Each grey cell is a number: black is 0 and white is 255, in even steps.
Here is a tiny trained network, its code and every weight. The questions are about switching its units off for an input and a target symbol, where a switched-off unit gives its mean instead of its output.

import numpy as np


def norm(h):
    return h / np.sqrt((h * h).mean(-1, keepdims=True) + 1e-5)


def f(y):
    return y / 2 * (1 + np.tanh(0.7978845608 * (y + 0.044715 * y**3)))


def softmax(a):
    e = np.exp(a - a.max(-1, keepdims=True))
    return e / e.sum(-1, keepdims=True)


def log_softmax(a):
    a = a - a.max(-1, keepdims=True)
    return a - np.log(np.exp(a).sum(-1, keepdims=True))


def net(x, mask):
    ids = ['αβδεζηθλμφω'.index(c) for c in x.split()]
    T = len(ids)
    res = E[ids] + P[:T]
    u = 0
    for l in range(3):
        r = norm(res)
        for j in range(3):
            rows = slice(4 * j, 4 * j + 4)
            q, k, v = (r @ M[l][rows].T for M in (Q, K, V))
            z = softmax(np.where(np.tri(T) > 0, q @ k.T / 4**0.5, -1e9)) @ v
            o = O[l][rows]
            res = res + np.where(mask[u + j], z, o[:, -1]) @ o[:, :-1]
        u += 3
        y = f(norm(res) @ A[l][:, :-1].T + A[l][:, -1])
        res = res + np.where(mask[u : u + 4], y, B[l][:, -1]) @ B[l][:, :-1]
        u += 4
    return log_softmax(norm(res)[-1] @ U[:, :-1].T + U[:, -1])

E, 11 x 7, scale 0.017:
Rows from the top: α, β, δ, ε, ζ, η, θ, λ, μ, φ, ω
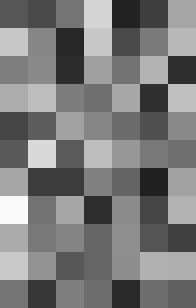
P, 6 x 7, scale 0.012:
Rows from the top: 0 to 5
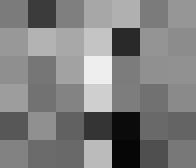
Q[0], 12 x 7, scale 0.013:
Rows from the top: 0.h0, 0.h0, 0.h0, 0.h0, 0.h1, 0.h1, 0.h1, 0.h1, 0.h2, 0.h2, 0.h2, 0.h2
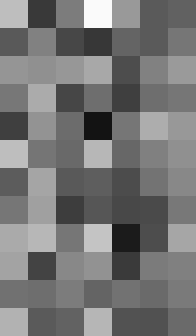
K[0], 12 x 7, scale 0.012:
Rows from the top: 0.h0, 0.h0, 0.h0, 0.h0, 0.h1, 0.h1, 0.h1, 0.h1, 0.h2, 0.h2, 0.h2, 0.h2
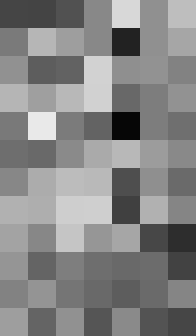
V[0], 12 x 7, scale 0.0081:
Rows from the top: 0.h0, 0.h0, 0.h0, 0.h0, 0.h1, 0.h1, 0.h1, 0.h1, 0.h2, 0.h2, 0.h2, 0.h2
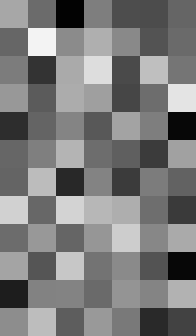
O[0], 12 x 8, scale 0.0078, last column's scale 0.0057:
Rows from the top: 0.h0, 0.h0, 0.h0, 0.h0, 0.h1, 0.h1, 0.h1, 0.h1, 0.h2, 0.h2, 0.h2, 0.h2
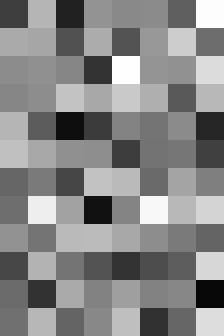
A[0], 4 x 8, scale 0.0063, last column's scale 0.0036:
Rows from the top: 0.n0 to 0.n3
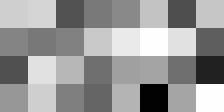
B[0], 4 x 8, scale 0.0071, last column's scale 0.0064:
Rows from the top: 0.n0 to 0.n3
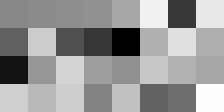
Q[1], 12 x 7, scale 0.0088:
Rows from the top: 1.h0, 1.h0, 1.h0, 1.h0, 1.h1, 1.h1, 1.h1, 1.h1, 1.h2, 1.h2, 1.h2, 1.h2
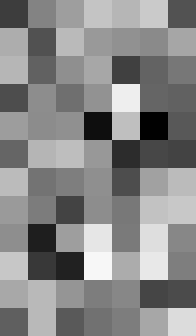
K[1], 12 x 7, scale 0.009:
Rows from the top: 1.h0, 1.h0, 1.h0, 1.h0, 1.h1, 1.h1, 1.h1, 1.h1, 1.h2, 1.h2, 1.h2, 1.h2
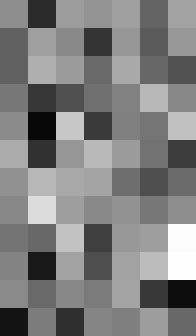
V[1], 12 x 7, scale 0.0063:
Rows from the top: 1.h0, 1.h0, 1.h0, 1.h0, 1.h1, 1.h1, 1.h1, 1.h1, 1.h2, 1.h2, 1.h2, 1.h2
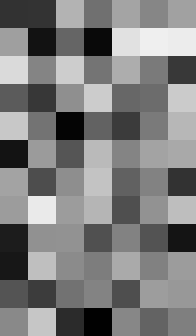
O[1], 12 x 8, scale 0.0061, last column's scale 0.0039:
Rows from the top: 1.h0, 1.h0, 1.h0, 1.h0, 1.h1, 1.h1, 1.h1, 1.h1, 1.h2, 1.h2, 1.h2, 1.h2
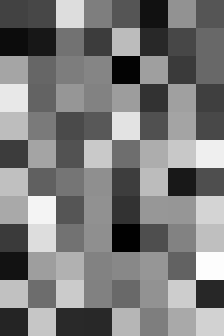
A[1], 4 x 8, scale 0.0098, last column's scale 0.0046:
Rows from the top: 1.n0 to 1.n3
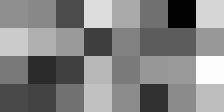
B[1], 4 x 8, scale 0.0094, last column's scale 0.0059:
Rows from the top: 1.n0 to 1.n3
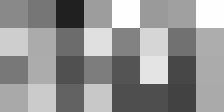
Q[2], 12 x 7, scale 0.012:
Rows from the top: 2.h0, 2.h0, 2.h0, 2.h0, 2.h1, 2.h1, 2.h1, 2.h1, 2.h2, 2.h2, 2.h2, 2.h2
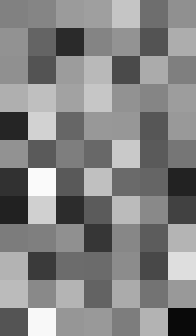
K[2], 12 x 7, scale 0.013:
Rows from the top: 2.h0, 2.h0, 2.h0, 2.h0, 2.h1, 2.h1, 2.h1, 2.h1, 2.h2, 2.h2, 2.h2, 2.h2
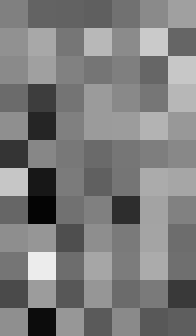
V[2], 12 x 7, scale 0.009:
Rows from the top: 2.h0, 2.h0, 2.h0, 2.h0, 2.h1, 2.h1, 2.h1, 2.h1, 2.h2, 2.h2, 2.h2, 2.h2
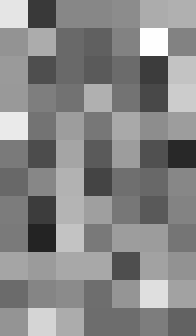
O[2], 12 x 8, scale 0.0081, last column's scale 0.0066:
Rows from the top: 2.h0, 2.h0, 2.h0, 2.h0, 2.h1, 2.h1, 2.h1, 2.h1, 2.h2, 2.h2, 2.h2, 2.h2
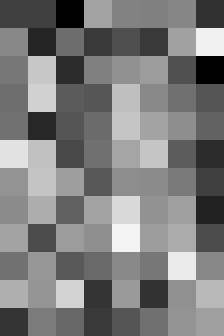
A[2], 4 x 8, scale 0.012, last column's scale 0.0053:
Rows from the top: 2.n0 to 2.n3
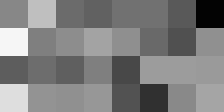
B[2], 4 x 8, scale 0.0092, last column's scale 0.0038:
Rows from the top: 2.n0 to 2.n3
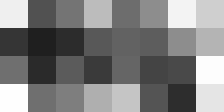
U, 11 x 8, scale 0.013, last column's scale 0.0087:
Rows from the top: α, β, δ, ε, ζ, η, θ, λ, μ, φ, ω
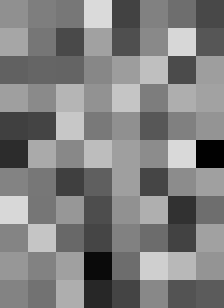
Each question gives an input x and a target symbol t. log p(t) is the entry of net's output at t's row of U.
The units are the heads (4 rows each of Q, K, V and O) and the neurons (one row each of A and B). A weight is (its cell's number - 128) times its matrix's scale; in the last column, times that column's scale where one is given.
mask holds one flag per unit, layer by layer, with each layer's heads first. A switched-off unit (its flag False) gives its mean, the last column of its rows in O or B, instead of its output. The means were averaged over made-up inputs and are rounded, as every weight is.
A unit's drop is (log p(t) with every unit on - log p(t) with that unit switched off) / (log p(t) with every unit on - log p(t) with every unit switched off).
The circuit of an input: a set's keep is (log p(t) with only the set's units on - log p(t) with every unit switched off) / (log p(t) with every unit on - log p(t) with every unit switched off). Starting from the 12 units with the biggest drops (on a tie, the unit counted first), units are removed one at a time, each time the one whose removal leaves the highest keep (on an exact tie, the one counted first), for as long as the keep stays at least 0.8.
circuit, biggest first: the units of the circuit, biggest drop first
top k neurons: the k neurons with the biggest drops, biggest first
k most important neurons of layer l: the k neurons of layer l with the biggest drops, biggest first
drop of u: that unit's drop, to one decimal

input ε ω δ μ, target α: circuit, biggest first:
[0.h0]
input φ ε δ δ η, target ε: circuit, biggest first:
[2.h2, 0.h2, 0.h0]
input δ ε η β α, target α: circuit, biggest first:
[0.h1, 2.h2, 0.h0]
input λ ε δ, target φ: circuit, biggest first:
[0.h1, 2.h2]
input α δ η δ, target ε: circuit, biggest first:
[0.h2, 1.h0]
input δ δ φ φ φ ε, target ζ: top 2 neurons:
[1.n2, 0.n2]
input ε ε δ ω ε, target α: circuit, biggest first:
[0.h0, 0.h1]
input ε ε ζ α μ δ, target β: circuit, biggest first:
[1.h0, 2.h2, 0.h0]
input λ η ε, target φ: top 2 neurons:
[0.n2, 1.n3]
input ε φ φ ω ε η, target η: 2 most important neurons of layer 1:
[1.n0, 1.n2]
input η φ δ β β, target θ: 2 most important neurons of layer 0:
[0.n1, 0.n2]
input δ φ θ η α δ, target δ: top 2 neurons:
[1.n0, 0.n0]
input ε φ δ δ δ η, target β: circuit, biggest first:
[0.h0, 1.h0, 2.h0]
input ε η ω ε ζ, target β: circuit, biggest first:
[0.h0, 1.h0]
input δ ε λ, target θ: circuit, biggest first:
[0.h1]
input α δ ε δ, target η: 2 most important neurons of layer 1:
[1.n3, 1.n2]
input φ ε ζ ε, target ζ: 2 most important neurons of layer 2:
[2.n1, 2.n0]
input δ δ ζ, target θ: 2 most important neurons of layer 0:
[0.n2, 0.n0]
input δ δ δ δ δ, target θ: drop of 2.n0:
0.1
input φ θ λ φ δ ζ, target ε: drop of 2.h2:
0.5
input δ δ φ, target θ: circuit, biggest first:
[0.h1]
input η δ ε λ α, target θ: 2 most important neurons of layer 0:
[0.n1, 0.n2]
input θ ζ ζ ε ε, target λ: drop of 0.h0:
0.3
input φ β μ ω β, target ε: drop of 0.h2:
0.2
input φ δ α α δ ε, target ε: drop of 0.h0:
0.2
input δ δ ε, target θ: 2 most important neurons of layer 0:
[0.n2, 0.n0]
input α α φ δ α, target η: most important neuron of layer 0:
[0.n0]
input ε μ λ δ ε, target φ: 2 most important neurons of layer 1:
[1.n3, 1.n0]
